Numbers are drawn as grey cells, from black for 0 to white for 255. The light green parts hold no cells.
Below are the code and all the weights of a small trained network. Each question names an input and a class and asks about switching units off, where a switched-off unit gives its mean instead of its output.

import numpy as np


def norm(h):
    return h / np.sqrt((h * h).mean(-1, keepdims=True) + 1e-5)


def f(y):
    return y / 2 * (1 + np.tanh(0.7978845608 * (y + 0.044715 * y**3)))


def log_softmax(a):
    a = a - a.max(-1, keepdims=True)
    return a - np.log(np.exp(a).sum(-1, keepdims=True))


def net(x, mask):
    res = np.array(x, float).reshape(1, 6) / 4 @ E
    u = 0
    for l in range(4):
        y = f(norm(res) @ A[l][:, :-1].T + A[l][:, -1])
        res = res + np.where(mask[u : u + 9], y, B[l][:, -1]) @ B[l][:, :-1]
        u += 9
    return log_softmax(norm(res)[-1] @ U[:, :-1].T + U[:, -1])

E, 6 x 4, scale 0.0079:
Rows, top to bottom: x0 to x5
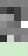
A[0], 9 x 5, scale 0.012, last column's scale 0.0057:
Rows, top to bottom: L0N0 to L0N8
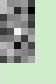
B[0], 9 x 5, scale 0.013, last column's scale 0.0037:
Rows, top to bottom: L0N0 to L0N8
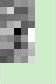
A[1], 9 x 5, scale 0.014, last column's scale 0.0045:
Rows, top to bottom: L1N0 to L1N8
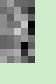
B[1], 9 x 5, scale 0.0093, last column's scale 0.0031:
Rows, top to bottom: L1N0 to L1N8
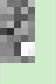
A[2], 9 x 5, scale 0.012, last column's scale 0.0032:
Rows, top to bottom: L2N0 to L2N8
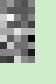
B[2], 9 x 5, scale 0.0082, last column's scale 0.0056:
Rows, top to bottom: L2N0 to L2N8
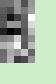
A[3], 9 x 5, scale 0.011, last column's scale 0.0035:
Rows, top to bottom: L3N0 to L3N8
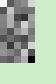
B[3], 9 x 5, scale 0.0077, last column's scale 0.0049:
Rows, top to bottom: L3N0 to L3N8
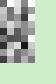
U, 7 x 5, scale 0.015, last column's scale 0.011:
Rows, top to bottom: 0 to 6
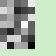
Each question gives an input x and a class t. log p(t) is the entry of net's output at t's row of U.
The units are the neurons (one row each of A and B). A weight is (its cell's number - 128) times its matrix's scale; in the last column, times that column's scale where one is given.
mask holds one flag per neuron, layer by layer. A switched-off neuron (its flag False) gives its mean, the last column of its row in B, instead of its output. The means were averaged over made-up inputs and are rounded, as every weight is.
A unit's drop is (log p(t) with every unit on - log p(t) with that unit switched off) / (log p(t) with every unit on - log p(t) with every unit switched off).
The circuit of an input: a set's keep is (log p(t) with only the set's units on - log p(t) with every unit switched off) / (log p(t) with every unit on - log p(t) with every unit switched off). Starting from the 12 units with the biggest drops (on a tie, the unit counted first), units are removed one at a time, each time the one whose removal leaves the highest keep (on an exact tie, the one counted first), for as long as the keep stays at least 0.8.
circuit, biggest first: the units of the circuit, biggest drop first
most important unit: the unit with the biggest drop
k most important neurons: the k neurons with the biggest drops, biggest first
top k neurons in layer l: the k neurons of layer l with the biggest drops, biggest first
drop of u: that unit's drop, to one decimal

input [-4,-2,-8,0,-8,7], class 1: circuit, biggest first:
L0N4
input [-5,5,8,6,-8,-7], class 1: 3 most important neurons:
L0N6, L1N6, L1N7
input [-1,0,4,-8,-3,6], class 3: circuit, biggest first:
L1N6, L0N4, L1N7
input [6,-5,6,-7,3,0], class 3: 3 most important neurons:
L1N7, L0N4, L1N6
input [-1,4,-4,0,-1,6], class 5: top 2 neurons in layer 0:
L0N8, L0N6
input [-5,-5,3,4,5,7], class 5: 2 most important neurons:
L2N6, L2N2
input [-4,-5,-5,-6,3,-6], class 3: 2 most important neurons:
L1N7, L1N6
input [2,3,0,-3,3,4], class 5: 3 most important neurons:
L2N6, L2N2, L2N4
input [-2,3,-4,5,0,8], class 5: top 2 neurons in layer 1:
L1N6, L1N7
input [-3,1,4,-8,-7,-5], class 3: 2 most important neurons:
L1N6, L0N4
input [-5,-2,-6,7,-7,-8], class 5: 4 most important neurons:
L3N0, L1N7, L1N6, L0N5
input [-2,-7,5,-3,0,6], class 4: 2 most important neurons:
L2N4, L0N4
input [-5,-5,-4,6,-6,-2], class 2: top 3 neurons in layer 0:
L0N5, L0N8, L0N6
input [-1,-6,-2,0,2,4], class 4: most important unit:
L2N4
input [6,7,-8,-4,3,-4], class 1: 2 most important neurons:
L0N4, L2N2
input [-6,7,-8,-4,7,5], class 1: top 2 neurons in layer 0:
L0N4, L0N7
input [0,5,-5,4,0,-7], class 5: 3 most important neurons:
L2N2, L2N4, L3N0
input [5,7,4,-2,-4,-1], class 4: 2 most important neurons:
L0N4, L1N7
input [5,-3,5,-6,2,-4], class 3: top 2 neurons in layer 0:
L0N4, L0N6
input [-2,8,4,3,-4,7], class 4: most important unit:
L3N0
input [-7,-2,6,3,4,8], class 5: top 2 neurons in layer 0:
L0N4, L0N8
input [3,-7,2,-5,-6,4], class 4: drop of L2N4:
0.8
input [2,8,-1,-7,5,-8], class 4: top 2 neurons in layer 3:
L3N3, L3N2
